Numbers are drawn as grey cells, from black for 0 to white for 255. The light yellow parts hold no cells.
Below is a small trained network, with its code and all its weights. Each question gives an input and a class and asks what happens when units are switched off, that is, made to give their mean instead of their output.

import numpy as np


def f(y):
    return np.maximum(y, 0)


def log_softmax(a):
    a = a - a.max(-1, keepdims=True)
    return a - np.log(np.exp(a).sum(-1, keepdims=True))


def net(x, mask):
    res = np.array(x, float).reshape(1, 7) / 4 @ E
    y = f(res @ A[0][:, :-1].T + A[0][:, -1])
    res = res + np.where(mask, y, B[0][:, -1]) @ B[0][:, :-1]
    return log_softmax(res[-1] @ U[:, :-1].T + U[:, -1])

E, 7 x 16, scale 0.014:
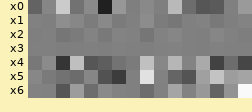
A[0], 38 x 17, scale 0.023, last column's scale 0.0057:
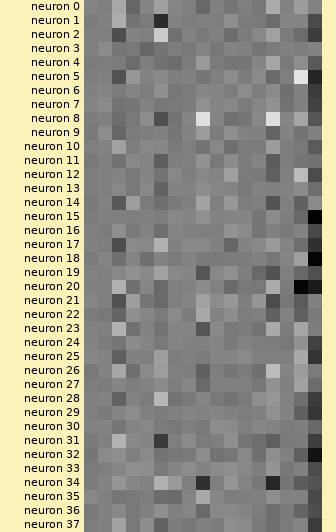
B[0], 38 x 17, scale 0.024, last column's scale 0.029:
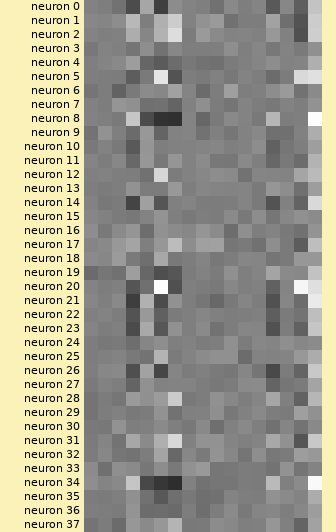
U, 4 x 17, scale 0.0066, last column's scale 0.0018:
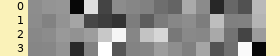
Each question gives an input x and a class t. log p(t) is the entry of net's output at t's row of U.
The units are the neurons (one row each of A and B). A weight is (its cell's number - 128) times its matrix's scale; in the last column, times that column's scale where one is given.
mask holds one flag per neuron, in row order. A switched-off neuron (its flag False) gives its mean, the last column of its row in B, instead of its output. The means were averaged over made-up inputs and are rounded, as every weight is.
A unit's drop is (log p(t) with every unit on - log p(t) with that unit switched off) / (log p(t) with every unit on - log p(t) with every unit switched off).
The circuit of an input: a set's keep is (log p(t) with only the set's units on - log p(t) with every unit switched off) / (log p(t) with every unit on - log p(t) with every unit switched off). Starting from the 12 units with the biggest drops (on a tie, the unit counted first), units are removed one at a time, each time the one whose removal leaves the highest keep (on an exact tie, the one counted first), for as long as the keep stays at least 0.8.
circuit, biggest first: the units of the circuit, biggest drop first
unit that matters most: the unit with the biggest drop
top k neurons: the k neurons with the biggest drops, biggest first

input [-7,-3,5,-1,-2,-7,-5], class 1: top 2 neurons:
neuron 34; neuron 19
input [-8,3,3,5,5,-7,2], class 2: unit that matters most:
neuron 2
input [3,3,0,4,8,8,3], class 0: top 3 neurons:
neuron 21; neuron 14; neuron 34
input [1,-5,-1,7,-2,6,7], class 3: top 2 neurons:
neuron 5; neuron 34
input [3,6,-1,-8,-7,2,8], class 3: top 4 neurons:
neuron 5; neuron 12; neuron 21; neuron 14
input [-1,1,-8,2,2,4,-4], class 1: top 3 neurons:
neuron 8; neuron 5; neuron 12
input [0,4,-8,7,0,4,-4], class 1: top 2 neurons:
neuron 8; neuron 5
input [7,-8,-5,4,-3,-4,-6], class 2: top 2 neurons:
neuron 31; neuron 1
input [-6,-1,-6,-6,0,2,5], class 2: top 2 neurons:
neuron 20; neuron 2
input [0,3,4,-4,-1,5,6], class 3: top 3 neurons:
neuron 5; neuron 34; neuron 12
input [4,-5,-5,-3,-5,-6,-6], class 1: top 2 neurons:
neuron 34; neuron 5
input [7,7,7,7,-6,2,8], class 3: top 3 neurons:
neuron 5; neuron 12; neuron 2
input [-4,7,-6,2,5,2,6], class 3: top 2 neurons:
neuron 5; neuron 26
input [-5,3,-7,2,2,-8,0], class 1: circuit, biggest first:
neuron 34
